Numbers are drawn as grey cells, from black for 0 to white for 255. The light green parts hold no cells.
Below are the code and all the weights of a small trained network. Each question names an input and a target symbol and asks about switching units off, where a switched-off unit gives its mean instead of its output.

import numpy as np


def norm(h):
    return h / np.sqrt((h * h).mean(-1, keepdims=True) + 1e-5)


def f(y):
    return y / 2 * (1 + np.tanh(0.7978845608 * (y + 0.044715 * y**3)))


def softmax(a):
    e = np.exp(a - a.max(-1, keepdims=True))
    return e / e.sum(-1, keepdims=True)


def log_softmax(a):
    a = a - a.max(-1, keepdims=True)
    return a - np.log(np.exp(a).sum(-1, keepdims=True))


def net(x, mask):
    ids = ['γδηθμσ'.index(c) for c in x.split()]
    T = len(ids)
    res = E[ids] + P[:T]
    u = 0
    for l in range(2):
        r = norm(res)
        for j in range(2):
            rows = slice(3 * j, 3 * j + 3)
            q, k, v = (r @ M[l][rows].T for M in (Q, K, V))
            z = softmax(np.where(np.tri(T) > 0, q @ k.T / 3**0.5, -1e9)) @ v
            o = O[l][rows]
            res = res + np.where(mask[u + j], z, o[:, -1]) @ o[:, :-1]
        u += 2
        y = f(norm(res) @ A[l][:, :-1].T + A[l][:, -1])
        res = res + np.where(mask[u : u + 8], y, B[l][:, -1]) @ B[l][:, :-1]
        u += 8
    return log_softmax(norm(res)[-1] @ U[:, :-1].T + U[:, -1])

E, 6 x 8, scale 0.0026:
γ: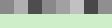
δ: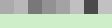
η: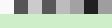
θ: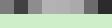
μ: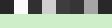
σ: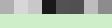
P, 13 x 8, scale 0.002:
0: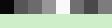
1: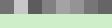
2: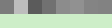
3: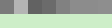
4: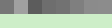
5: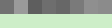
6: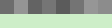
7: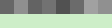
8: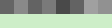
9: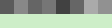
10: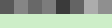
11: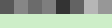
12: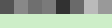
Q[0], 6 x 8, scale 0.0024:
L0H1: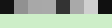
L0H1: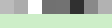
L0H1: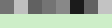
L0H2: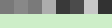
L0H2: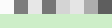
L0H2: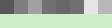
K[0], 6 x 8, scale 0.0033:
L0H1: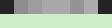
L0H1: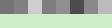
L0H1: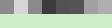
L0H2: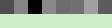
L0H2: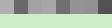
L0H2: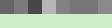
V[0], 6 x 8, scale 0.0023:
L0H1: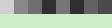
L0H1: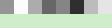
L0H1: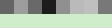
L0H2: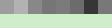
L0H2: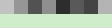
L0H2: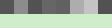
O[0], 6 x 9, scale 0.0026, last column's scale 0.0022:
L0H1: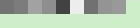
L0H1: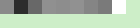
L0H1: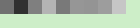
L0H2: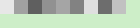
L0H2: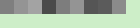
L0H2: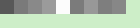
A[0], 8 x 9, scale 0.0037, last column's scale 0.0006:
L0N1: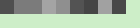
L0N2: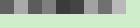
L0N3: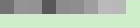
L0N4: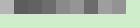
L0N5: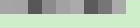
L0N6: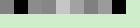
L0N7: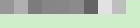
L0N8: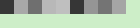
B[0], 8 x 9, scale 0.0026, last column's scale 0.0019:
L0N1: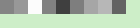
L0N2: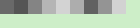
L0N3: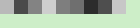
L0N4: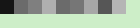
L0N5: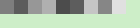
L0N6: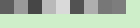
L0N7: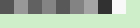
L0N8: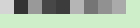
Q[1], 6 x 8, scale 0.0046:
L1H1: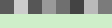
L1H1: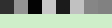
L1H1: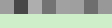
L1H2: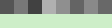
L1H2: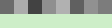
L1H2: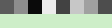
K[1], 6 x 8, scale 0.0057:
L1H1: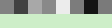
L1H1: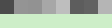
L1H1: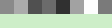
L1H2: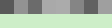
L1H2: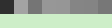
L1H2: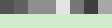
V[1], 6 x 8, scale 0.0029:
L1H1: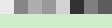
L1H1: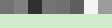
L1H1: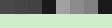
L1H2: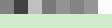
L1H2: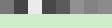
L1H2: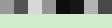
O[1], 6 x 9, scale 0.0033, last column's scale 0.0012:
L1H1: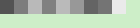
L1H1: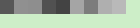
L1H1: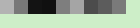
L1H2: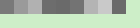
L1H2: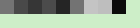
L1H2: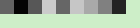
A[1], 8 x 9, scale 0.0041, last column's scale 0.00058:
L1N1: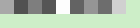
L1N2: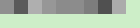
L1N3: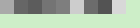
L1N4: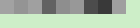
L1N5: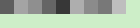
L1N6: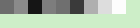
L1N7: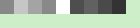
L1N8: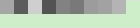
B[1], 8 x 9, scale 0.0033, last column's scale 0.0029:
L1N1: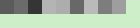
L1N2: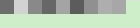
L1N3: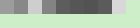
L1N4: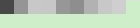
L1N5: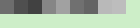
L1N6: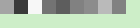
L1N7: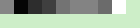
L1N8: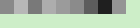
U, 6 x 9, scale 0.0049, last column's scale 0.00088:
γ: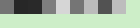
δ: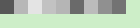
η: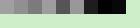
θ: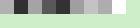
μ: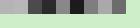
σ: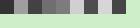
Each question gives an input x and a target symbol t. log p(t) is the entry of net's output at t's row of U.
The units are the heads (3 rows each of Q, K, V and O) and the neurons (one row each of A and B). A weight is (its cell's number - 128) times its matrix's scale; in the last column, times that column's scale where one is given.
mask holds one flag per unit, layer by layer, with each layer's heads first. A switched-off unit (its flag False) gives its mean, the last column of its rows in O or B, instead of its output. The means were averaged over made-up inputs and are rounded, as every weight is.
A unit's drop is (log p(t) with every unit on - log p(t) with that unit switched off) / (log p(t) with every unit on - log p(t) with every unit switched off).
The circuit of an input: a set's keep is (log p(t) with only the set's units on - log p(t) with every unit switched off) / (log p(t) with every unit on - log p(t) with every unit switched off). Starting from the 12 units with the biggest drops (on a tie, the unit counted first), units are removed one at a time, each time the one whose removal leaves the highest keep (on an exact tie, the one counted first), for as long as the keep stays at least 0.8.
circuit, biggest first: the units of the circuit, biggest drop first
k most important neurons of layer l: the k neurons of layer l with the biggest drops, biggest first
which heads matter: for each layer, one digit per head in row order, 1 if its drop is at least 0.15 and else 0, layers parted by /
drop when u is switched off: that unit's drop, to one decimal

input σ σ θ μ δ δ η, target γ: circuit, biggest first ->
L0N6, L1N1
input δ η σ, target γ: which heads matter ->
00 / 10
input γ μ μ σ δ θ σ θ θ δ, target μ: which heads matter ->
10 / 01
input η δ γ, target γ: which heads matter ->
10 / 10
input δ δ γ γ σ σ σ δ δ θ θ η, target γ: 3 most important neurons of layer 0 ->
L0N6, L0N8, L0N4
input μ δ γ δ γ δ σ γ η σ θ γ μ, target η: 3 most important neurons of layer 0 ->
L0N8, L0N2, L0N7
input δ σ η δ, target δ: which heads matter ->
11 / 10
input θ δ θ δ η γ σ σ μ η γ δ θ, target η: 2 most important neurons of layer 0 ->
L0N8, L0N7
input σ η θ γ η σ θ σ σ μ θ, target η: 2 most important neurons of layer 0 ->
L0N8, L0N6
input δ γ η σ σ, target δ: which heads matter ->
10 / 11
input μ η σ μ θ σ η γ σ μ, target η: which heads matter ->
11 / 11
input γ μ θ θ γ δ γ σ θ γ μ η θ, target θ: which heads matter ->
11 / 11
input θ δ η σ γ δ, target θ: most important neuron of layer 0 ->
L0N8
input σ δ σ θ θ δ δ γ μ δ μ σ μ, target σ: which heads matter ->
10 / 10
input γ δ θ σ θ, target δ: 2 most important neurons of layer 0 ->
L0N8, L0N7
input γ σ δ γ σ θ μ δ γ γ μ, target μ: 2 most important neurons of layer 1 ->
L1N7, L1N3
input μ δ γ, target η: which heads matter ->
10 / 11
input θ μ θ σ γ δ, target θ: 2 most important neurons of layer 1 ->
L1N6, L1N4
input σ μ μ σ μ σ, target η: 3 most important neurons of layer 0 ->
L0N6, L0N5, L0N8
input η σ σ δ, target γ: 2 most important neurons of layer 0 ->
L0N6, L0N8
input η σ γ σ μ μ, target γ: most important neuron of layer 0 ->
L0N2
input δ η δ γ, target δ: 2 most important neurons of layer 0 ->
L0N1, L0N5
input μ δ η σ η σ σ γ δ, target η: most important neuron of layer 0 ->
L0N2
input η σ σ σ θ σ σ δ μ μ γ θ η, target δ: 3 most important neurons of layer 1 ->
L1N7, L1N2, L1N5
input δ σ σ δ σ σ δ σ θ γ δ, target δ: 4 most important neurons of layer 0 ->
L0N1, L0N5, L0N8, L0N2
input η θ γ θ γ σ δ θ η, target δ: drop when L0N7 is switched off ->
0.1
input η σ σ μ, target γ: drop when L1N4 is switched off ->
0.0
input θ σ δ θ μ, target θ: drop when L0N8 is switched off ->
1.2
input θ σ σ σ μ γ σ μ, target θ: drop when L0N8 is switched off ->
1.3
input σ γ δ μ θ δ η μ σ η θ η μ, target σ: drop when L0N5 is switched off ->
0.2
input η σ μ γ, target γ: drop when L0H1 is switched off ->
0.2
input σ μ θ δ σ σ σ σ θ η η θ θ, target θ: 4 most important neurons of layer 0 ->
L0N8, L0N7, L0N3, L0N4
